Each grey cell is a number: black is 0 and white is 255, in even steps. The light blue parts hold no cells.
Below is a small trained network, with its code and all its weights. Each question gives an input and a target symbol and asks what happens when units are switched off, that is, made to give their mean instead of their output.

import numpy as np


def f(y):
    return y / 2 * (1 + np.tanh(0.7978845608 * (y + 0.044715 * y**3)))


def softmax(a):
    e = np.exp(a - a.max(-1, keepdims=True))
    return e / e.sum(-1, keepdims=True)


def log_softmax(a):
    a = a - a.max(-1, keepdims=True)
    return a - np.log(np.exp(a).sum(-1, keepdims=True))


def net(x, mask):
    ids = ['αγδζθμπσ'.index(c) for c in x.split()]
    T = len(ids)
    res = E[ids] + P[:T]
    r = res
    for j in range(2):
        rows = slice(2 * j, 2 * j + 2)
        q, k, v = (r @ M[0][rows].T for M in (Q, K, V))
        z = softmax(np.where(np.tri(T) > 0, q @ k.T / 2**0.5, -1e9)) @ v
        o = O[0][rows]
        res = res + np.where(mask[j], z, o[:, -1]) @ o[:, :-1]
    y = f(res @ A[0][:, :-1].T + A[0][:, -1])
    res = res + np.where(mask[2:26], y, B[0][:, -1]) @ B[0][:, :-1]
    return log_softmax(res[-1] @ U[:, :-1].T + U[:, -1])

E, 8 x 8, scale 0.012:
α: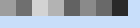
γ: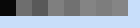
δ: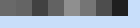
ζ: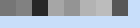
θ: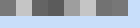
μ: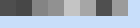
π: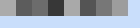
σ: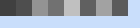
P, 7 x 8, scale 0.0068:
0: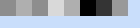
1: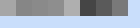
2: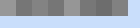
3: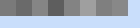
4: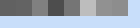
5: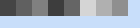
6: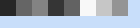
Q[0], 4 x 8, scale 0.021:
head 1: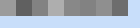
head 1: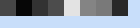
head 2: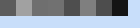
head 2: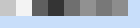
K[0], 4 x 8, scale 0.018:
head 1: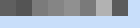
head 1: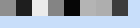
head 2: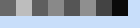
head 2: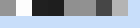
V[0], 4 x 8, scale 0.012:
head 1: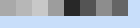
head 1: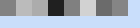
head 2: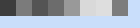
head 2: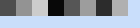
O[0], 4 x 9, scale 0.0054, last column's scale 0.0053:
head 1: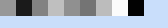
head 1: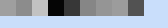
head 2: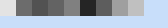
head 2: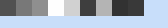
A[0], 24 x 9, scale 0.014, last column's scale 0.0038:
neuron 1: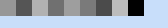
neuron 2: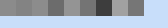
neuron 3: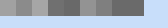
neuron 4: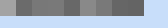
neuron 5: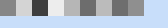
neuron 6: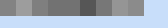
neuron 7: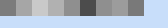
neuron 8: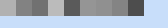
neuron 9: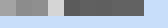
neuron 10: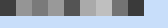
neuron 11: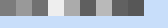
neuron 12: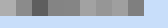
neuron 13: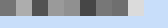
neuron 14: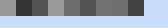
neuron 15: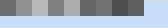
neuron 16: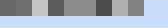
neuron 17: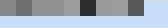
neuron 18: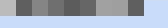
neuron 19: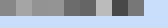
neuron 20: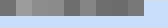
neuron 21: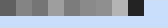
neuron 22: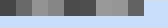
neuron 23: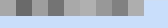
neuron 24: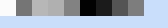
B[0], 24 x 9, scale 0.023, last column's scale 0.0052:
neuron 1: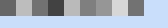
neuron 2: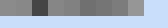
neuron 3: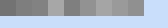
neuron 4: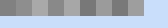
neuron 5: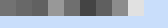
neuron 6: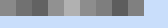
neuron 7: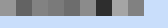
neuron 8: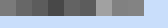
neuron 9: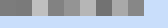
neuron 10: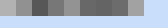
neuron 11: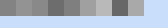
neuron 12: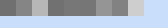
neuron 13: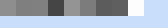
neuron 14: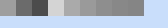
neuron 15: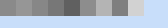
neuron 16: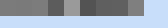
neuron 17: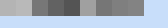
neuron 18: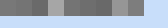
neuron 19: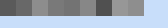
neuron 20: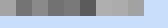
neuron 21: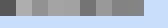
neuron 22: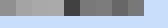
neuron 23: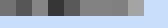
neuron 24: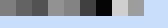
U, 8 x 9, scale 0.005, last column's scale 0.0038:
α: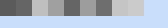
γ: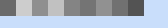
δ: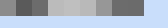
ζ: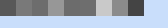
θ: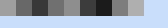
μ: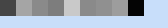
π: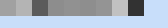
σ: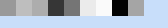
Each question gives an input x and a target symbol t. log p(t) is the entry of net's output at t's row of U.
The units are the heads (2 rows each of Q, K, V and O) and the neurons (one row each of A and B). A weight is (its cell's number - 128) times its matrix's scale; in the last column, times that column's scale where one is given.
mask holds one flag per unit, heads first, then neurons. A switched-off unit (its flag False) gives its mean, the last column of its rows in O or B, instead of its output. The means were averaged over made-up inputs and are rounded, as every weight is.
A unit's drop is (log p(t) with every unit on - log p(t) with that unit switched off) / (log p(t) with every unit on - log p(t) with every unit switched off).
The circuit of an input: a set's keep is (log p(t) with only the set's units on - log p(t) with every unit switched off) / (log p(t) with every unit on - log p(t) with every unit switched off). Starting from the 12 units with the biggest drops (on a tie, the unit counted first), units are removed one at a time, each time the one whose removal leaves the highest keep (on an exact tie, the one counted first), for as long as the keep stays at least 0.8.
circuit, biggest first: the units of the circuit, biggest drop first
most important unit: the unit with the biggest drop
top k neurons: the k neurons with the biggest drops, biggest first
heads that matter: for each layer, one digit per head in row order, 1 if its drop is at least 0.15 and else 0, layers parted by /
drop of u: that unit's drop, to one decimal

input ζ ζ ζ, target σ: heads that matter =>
11
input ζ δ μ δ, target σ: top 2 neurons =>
[neuron 24; neuron 5]
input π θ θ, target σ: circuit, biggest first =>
[neuron 24]
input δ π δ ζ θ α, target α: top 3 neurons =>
[neuron 19; neuron 24; neuron 9]
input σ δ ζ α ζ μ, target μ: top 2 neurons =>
[neuron 1; neuron 21]
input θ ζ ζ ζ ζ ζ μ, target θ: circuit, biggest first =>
[neuron 24; head 2]
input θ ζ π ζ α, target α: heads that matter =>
00
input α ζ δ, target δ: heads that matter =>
11
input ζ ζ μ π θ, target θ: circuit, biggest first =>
[head 2; neuron 24]
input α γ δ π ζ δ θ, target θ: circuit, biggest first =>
[neuron 5; head 2]
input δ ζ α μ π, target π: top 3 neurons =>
[neuron 17; neuron 1; neuron 14]
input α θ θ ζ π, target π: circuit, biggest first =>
[head 1; neuron 17; neuron 1]
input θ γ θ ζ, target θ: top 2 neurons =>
[neuron 5; neuron 15]
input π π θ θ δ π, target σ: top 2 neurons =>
[neuron 5; neuron 24]
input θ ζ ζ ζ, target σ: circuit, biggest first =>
[head 2; neuron 5; neuron 24]
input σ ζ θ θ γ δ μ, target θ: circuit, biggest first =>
[neuron 16]
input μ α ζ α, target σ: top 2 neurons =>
[neuron 15; neuron 24]
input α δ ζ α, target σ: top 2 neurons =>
[neuron 15; neuron 5]
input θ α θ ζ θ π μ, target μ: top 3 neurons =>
[neuron 21; neuron 1; neuron 5]
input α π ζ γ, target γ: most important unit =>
head 1
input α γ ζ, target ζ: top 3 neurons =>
[neuron 5; neuron 11; neuron 8]
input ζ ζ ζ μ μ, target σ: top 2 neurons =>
[neuron 15; neuron 5]
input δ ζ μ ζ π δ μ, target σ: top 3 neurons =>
[neuron 24; neuron 5; neuron 15]
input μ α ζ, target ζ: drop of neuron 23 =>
0.1
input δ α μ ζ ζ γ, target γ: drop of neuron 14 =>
0.0
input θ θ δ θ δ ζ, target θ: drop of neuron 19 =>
0.1
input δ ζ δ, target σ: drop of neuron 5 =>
0.2
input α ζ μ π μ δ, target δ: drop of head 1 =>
0.9
